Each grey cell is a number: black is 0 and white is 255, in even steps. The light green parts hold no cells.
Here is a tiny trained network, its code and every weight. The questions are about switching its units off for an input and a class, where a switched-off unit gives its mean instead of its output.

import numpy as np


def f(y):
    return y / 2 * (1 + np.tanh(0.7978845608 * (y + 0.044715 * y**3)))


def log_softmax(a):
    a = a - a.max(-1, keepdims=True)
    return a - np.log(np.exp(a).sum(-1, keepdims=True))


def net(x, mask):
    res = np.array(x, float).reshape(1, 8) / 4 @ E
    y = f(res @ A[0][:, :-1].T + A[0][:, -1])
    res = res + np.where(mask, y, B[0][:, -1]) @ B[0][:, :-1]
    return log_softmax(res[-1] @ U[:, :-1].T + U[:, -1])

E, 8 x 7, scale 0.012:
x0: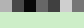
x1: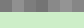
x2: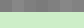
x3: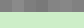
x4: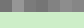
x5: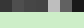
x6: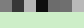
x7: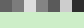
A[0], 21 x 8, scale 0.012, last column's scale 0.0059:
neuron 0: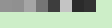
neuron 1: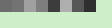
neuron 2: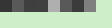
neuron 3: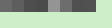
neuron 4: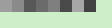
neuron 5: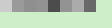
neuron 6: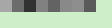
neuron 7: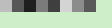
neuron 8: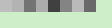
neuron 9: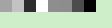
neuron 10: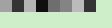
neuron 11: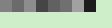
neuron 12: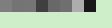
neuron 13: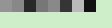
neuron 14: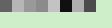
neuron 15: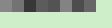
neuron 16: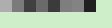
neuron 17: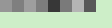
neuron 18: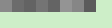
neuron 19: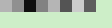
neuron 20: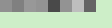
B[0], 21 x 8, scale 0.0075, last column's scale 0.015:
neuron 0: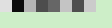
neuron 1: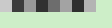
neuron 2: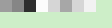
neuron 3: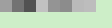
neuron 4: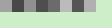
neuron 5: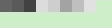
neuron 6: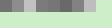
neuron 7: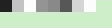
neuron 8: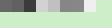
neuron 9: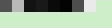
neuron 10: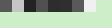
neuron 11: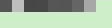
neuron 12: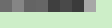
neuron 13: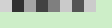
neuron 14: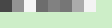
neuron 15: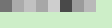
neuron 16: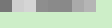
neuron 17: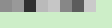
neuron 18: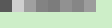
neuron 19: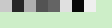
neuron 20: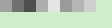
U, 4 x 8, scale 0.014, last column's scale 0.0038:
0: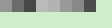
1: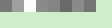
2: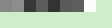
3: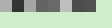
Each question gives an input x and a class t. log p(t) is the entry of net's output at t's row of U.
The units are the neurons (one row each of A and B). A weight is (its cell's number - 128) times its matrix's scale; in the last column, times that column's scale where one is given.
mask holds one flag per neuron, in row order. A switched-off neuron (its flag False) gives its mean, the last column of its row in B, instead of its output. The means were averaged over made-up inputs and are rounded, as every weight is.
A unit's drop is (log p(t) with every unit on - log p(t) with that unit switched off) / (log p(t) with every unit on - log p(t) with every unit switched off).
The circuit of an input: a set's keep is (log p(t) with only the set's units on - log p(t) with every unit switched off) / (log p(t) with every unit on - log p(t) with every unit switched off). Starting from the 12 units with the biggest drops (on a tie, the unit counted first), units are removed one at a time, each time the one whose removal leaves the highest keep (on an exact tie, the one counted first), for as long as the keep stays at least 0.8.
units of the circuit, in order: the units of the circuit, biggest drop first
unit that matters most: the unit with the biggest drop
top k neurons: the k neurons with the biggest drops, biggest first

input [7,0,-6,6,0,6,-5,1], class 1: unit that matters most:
neuron 7
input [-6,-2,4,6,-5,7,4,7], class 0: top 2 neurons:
[neuron 2; neuron 19]
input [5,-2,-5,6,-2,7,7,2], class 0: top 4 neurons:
[neuron 2; neuron 9; neuron 3; neuron 15]
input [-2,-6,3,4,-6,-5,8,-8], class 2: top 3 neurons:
[neuron 10; neuron 11; neuron 12]
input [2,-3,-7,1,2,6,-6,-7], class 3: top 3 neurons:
[neuron 19; neuron 13; neuron 10]
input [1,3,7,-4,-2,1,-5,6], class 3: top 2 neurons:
[neuron 0; neuron 10]
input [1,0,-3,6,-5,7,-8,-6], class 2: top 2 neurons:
[neuron 9; neuron 5]
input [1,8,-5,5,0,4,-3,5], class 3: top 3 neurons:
[neuron 0; neuron 5; neuron 8]
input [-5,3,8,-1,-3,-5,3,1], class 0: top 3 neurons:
[neuron 7; neuron 17; neuron 20]
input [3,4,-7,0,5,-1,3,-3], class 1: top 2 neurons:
[neuron 9; neuron 7]
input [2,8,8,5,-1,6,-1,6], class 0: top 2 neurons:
[neuron 2; neuron 19]
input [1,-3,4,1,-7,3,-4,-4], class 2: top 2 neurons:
[neuron 9; neuron 0]
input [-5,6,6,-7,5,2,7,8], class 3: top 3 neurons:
[neuron 9; neuron 0; neuron 1]
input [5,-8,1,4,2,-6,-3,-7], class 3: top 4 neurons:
[neuron 19; neuron 13; neuron 2; neuron 4]
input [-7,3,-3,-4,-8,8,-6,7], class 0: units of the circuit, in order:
[neuron 2]
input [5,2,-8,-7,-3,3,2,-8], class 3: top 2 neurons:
[neuron 19; neuron 13]
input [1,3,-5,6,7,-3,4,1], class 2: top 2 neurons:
[neuron 2; neuron 10]
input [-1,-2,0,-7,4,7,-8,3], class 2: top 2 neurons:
[neuron 9; neuron 5]
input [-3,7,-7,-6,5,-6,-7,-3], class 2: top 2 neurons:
[neuron 9; neuron 2]
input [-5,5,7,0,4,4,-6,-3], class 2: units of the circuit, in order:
[neuron 9]
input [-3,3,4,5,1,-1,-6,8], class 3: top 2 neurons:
[neuron 0; neuron 10]
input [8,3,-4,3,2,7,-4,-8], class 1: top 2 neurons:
[neuron 7; neuron 15]
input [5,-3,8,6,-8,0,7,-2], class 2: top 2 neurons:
[neuron 10; neuron 14]
